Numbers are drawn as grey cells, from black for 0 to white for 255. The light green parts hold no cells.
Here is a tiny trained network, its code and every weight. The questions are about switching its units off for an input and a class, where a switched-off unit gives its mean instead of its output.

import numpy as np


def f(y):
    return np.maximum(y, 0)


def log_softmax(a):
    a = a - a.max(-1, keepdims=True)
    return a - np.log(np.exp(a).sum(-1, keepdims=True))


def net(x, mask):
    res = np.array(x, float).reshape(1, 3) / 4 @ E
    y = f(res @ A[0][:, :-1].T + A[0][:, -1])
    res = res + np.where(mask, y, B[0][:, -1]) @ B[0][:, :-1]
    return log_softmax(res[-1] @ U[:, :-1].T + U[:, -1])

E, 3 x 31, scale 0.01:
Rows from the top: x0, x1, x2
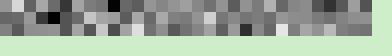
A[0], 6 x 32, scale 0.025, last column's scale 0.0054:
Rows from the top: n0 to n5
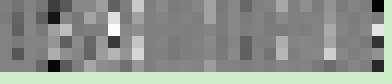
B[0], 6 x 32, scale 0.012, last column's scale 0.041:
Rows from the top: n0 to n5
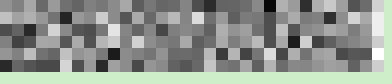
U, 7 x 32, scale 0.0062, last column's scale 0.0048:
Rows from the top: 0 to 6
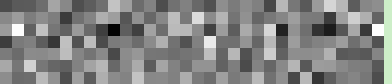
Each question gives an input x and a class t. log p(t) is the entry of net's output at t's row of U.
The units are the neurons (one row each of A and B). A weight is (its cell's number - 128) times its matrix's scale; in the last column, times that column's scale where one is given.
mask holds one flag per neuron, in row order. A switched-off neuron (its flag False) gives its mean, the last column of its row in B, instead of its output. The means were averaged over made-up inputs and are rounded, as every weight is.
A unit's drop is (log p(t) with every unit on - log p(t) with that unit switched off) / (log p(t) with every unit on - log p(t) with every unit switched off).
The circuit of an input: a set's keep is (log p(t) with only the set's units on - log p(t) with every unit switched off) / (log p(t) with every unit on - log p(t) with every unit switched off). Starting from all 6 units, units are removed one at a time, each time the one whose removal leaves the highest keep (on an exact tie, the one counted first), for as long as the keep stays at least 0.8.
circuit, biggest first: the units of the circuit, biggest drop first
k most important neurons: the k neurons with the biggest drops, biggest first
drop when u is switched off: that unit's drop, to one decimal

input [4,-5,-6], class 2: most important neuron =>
[n2]
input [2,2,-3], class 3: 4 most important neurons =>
[n2; n1; n0; n3]
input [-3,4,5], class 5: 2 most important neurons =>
[n4; n1]
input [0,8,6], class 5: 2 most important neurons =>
[n1; n2]
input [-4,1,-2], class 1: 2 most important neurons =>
[n0; n1]
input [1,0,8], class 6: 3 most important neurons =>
[n3; n2; n5]
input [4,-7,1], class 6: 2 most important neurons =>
[n4; n2]
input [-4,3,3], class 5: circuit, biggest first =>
[n4; n1]
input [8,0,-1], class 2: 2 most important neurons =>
[n2; n4]
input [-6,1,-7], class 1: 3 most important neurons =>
[n1; n0; n5]
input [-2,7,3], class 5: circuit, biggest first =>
[n1; n0]
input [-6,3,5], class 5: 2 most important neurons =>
[n4; n1]
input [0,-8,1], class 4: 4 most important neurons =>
[n1; n2; n0; n3]
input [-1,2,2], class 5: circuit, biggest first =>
[n2]
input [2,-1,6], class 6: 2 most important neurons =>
[n3; n2]
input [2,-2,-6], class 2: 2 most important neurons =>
[n2; n5]
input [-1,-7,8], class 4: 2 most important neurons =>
[n4; n1]
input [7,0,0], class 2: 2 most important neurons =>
[n2; n0]
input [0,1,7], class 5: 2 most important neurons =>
[n2; n4]
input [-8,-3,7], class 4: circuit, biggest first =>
[n4]
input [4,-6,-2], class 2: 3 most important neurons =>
[n2; n3; n0]
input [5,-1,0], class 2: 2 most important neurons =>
[n2; n3]
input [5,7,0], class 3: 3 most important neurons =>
[n5; n2; n3]
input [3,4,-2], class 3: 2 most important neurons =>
[n2; n5]
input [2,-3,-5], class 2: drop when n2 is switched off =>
0.8
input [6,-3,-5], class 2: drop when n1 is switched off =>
0.1
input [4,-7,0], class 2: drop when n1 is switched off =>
0.2
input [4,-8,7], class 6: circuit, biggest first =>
[n3]
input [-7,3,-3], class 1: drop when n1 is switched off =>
1.8
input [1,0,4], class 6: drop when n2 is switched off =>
0.8
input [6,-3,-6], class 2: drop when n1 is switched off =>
0.1
